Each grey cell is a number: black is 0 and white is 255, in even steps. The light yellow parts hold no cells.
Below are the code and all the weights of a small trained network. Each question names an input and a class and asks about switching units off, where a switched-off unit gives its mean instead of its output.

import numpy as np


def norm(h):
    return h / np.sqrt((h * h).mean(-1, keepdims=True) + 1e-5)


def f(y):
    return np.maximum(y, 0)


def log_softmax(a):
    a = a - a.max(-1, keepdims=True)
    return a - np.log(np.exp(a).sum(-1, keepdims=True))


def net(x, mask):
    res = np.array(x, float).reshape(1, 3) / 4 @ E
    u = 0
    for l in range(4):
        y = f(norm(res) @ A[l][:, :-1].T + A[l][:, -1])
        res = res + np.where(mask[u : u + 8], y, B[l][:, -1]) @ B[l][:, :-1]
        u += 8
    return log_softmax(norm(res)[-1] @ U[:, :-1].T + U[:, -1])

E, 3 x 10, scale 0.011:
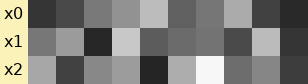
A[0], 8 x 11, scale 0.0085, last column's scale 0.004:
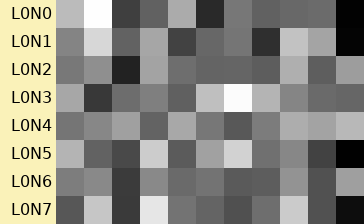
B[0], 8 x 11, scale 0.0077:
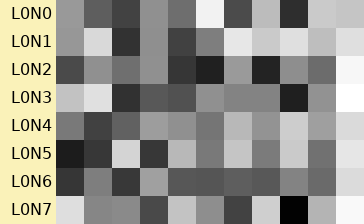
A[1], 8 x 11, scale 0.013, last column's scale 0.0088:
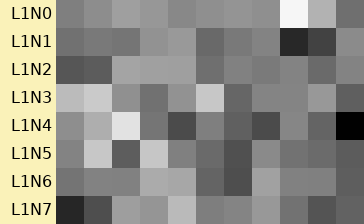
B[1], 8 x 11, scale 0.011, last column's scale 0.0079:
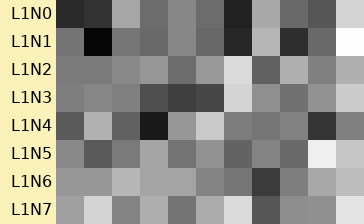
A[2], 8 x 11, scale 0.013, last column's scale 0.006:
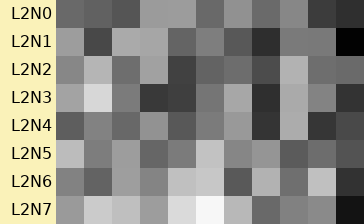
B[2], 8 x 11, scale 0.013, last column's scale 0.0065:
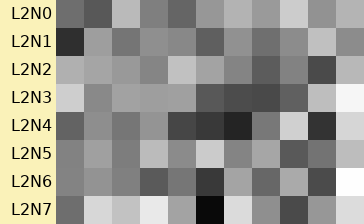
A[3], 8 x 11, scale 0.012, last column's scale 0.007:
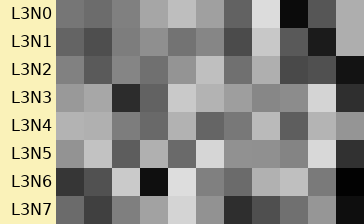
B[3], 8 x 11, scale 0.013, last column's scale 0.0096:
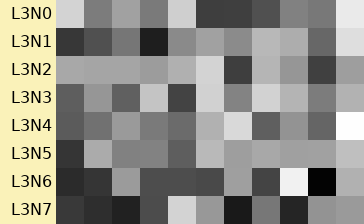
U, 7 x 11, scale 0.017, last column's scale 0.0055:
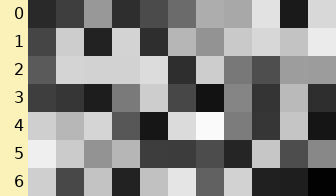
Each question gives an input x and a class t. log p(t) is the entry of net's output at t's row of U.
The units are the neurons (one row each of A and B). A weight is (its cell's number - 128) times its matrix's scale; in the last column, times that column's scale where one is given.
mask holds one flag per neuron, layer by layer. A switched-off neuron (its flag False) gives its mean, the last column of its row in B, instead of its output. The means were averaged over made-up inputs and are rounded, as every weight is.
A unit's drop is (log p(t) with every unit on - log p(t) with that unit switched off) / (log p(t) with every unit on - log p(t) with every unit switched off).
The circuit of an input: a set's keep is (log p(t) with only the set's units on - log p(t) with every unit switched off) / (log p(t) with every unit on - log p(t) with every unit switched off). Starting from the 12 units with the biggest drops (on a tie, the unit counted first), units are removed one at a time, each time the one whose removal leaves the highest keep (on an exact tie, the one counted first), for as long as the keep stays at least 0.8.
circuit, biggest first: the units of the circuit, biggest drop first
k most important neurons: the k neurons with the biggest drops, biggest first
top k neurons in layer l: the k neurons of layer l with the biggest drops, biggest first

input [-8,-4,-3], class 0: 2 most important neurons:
[L1N0; L0N3]
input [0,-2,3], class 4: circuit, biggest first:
[L0N3]
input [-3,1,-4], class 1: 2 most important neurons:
[L0N5; L0N0]
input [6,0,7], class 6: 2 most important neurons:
[L0N3; L0N2]
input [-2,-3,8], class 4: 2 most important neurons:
[L0N3; L1N1]
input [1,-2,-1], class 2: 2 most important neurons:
[L0N1; L1N7]
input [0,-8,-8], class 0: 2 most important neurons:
[L3N6; L0N4]
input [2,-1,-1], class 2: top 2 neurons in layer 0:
[L0N1; L0N3]
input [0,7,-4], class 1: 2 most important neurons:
[L0N1; L1N0]
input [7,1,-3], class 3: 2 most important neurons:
[L1N1; L0N5]
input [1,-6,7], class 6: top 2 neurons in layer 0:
[L0N1; L0N3]
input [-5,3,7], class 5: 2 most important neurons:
[L0N3; L2N3]
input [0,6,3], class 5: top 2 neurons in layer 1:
[L1N1; L1N0]
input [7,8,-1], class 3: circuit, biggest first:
[L0N7]
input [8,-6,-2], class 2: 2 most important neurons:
[L1N7; L0N3]
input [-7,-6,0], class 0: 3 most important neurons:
[L1N0; L0N3; L0N7]
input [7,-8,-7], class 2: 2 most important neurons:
[L1N7; L2N7]
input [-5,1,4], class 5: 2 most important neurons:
[L0N3; L0N7]
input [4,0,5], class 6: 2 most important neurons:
[L0N3; L0N2]
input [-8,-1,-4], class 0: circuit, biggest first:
[L1N0]
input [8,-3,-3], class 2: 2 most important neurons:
[L1N7; L0N3]
